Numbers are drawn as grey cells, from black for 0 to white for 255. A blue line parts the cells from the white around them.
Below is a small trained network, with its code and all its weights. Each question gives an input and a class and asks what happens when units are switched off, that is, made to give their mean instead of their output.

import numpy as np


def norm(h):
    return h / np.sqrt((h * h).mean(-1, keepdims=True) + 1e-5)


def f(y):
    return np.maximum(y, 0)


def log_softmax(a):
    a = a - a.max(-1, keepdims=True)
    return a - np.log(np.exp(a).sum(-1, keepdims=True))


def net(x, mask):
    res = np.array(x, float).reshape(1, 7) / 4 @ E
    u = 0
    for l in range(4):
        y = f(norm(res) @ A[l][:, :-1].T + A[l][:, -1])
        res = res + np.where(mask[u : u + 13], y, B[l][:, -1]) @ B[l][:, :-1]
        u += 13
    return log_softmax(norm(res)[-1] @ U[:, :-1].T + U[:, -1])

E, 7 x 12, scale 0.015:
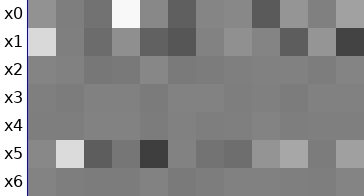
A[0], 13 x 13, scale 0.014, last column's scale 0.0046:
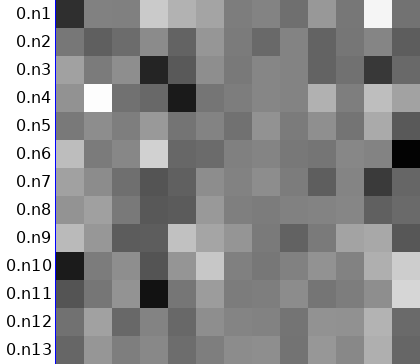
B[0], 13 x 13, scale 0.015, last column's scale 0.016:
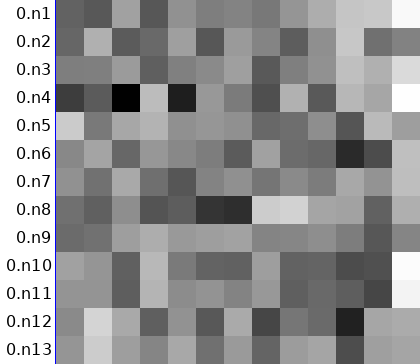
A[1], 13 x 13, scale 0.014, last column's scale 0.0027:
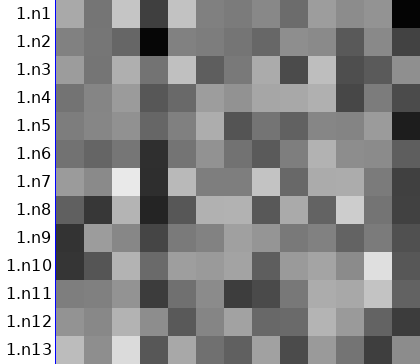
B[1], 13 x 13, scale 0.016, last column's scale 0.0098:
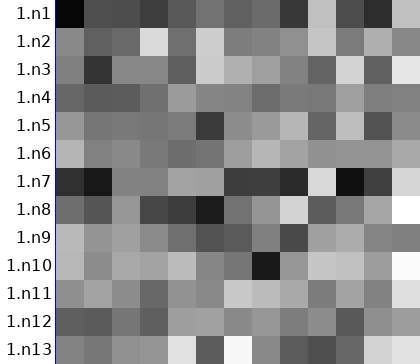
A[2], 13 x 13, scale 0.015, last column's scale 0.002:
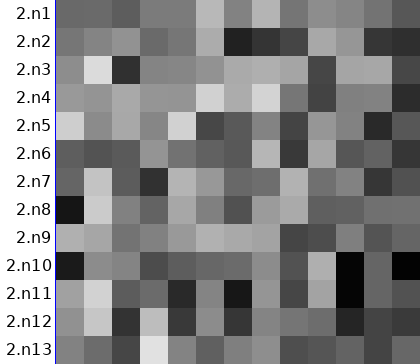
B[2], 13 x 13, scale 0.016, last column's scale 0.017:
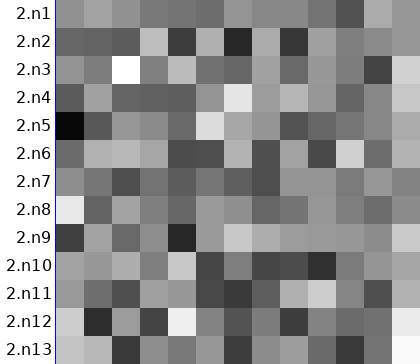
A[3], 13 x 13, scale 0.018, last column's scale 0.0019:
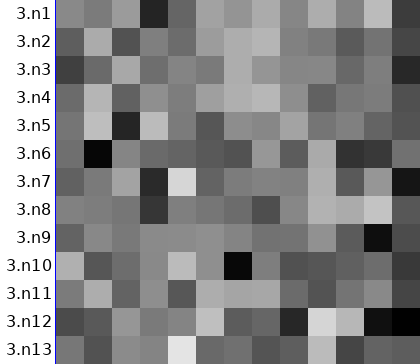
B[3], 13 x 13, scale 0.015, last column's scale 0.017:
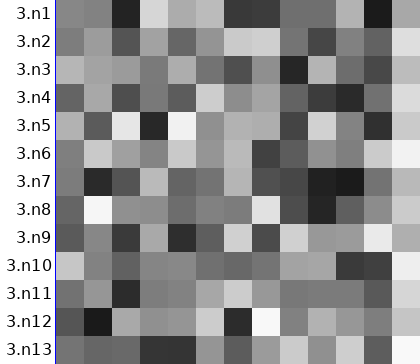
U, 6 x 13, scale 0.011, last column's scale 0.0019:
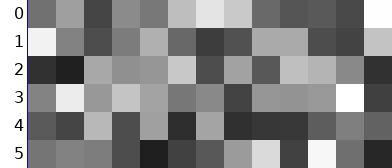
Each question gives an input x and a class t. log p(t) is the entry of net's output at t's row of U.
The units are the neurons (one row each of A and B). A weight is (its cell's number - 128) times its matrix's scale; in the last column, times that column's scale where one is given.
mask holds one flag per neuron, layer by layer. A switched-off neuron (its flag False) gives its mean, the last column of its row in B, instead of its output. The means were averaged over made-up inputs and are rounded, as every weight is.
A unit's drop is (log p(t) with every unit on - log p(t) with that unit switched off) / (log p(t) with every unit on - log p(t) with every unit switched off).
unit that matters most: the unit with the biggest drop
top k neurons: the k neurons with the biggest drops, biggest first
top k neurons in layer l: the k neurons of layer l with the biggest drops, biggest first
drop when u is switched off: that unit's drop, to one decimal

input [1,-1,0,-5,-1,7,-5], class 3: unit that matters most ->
0.n11
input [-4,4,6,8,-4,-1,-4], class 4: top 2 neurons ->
0.n4; 1.n8
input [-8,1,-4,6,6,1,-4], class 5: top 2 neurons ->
0.n3; 0.n7
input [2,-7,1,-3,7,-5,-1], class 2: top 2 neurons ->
0.n1; 0.n4
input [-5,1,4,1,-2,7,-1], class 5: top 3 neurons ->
0.n3; 0.n6; 0.n10
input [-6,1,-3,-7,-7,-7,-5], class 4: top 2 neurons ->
0.n3; 0.n6
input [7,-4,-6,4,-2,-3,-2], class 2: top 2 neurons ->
0.n4; 0.n1
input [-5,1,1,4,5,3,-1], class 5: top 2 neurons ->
0.n3; 0.n7
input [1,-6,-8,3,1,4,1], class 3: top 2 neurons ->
0.n1; 0.n6
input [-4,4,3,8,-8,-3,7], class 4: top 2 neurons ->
0.n4; 1.n8
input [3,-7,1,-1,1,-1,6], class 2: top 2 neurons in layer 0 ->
0.n1; 0.n4
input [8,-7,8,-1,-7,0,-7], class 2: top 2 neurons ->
0.n4; 0.n1
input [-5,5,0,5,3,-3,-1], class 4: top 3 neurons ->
0.n4; 1.n8; 1.n7
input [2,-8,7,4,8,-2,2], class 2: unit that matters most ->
0.n1
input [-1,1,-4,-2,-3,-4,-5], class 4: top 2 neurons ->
0.n10; 0.n4
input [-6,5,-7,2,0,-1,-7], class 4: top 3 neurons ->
0.n4; 1.n8; 1.n7
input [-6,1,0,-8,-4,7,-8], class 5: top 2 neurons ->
0.n3; 0.n6
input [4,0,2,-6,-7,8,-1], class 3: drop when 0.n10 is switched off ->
1.1
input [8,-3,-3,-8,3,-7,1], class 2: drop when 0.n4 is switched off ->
1.0
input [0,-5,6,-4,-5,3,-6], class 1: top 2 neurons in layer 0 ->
0.n10; 0.n3
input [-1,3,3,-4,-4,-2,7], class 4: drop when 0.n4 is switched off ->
1.0
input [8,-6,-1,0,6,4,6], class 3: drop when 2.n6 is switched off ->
0.0
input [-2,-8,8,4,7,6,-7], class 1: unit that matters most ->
0.n10
